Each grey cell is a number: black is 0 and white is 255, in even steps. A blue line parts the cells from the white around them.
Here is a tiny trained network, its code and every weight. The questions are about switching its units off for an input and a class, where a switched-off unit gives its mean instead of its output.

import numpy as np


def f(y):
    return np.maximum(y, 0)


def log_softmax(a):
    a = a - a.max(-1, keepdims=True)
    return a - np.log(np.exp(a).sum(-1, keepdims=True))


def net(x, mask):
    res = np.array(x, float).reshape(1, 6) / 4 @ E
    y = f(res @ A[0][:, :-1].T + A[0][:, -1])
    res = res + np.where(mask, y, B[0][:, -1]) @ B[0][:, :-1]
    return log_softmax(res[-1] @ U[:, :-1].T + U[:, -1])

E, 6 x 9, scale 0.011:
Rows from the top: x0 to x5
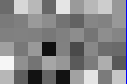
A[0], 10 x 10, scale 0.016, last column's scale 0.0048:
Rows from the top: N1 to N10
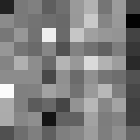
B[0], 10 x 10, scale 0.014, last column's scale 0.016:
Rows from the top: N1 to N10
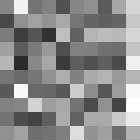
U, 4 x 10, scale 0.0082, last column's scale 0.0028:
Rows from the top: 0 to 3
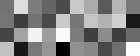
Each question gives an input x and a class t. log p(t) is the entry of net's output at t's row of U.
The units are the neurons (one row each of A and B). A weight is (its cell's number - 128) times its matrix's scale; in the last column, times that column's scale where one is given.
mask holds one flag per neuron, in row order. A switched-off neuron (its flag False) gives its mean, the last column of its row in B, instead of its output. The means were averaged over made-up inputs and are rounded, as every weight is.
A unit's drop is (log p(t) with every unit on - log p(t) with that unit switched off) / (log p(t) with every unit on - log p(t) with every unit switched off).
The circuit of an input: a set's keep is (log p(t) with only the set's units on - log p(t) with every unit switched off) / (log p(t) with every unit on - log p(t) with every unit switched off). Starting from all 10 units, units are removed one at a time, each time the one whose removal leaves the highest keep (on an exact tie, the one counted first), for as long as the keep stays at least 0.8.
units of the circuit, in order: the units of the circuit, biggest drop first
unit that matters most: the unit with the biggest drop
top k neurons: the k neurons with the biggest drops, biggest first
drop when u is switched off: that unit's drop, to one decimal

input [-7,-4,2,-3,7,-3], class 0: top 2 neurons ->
N5, N7
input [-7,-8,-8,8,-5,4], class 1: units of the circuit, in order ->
N9
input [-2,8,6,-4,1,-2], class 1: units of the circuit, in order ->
N8, N5, N7
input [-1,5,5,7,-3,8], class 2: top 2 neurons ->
N8, N2
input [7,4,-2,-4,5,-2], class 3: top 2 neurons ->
N5, N1
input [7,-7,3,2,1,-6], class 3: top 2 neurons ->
N5, N8
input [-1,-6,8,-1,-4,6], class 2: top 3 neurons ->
N8, N7, N2
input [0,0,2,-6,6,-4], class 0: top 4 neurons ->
N7, N9, N8, N6
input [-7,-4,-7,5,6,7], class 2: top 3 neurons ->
N8, N5, N2
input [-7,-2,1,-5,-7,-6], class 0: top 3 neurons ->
N5, N8, N1
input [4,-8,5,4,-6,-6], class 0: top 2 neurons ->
N8, N1
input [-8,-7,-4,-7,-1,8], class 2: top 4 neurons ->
N8, N2, N5, N9
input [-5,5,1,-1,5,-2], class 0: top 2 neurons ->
N5, N7
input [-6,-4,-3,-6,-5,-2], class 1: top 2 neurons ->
N5, N3
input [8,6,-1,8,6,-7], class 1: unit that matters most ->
N6
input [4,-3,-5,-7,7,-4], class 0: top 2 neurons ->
N7, N9
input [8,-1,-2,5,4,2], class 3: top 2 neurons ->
N5, N3
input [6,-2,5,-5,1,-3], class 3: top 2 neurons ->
N5, N9
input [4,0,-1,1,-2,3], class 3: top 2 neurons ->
N5, N7
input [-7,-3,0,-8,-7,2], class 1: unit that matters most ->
N3
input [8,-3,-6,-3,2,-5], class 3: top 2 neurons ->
N5, N8
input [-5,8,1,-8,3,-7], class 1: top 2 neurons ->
N3, N8
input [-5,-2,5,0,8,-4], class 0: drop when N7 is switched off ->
0.2
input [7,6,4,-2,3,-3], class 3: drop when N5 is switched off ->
0.7
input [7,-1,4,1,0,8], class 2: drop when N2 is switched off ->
0.8
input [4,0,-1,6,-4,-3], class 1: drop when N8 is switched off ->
0.1
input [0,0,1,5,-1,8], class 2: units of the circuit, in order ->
N8
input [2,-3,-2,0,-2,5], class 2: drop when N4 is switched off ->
0.0
